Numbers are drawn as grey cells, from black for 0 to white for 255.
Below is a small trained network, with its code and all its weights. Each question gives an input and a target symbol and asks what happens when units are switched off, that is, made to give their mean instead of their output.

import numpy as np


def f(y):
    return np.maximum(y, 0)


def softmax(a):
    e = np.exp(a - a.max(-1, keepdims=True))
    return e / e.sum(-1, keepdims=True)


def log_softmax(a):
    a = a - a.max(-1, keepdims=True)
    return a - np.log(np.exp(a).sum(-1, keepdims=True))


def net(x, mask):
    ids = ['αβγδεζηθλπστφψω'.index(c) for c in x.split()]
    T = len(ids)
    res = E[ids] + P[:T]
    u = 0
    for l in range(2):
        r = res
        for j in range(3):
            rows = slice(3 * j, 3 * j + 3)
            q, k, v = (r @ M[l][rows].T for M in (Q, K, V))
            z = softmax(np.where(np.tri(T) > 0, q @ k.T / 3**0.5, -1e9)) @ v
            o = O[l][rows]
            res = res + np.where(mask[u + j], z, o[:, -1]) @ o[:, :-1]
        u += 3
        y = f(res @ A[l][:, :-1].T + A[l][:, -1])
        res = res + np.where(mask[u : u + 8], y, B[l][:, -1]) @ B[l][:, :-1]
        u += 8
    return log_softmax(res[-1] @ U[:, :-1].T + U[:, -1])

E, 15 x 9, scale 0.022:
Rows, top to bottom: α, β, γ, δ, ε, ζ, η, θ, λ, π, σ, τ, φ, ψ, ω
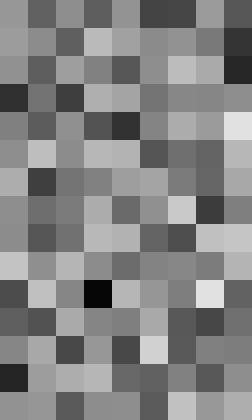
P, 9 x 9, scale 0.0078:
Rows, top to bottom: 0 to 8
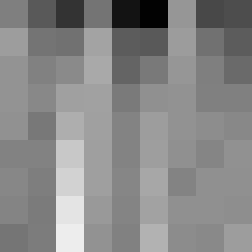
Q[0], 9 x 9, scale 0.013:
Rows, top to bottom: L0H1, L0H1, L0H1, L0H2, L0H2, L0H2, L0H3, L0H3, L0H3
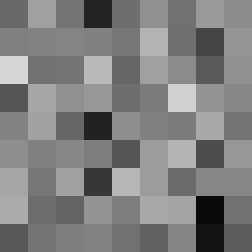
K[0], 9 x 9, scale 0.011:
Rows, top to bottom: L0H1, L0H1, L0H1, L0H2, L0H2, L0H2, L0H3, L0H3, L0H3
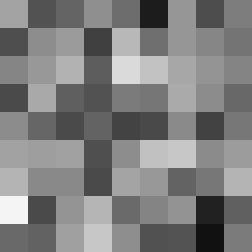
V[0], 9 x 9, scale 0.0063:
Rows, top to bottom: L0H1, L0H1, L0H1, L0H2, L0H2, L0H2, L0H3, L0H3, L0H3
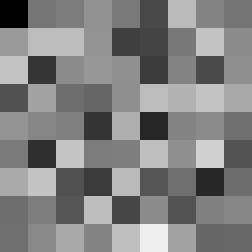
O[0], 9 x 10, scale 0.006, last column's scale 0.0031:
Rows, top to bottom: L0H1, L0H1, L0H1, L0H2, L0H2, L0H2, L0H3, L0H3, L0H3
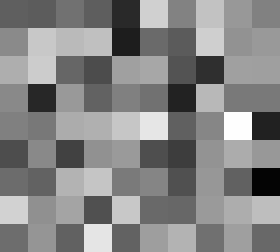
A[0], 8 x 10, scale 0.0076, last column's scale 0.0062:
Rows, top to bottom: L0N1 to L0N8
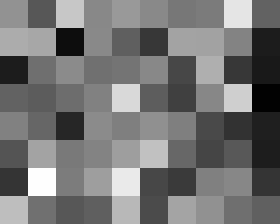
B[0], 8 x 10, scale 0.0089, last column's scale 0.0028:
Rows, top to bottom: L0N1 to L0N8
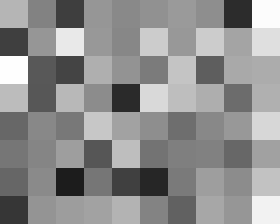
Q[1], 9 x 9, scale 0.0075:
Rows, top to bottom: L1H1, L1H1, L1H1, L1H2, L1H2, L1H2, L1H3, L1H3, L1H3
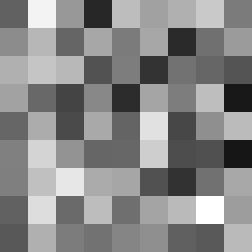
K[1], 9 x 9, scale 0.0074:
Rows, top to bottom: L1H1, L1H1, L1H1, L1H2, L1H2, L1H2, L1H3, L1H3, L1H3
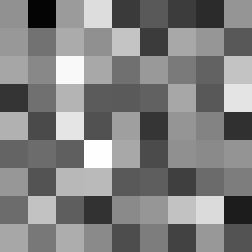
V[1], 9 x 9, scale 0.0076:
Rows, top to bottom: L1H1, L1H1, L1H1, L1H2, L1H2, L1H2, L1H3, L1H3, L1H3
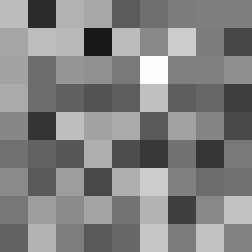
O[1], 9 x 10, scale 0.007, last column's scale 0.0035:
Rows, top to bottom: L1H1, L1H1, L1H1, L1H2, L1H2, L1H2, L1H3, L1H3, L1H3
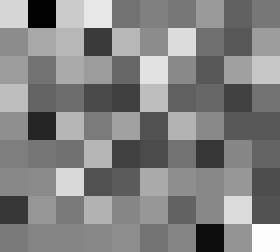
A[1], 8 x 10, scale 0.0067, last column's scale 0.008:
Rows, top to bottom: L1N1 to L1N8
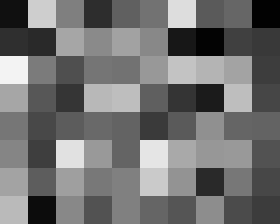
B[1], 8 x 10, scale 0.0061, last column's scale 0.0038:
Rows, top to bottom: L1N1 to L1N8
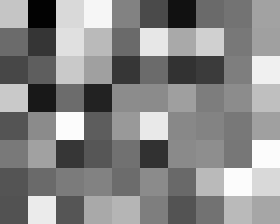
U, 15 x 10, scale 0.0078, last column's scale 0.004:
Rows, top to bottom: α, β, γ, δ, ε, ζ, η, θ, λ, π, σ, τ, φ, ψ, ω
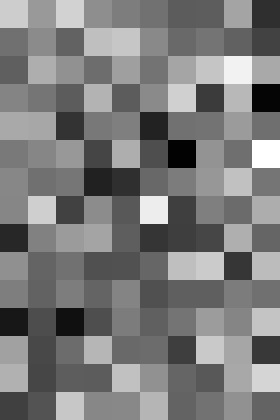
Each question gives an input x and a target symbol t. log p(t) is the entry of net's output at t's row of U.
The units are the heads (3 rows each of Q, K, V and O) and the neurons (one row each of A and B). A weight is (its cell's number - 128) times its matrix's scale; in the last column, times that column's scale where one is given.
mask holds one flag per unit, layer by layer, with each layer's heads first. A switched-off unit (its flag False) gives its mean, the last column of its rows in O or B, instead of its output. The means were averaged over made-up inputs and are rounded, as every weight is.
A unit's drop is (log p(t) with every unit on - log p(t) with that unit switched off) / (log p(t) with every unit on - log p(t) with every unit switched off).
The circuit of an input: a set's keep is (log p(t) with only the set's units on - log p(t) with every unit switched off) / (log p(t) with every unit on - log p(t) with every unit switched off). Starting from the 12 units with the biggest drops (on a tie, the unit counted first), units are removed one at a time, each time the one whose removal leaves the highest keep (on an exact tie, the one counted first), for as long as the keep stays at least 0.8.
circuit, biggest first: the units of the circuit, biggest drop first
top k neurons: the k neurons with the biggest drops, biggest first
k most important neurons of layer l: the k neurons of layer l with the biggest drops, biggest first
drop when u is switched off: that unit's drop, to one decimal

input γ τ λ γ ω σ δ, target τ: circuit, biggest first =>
L0N7, L1H1
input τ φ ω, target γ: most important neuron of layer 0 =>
L0N2
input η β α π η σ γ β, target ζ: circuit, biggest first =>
L1H1, L1N1, L0H1, L0N7
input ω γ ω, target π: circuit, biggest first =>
L1H2, L1H3
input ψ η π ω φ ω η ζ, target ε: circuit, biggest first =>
L0N7, L0H1
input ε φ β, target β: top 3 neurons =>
L0N5, L0N2, L0N8
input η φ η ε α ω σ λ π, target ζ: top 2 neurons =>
L1N1, L0N7
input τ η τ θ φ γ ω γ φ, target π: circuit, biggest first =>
L1H2, L0H1, L1H3
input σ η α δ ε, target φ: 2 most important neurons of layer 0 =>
L0N3, L0N1
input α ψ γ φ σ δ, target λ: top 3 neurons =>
L1N1, L0N7, L0N4
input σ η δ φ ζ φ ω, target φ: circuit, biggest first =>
L1H1, L0H2, L0H1
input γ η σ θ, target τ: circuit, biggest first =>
L0H2, L1H1, L0N7
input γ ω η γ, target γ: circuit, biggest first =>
L1H2, L0N2, L0N8
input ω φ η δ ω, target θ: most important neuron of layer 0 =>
L0N8
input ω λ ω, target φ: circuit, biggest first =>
L1H1, L0N2
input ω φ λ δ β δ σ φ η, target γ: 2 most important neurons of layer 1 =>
L1N7, L1N6
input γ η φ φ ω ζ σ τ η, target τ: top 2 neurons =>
L0N7, L0N3
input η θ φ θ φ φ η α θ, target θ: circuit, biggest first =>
L1H2, L0H1
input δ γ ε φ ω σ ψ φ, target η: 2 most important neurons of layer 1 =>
L1N6, L1N7
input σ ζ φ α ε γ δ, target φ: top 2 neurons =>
L0N3, L0N4
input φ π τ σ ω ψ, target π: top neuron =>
L0N3
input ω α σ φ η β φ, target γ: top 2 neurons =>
L0N3, L1N7
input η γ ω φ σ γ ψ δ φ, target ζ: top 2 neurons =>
L1N1, L0N7
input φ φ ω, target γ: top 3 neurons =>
L0N2, L0N8, L0N1
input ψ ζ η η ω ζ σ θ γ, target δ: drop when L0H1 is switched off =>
0.2
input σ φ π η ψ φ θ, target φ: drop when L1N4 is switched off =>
0.0
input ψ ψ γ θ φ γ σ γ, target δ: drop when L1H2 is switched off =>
0.1
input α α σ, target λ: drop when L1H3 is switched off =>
0.3
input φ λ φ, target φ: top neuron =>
L0N4
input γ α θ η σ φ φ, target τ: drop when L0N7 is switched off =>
0.5
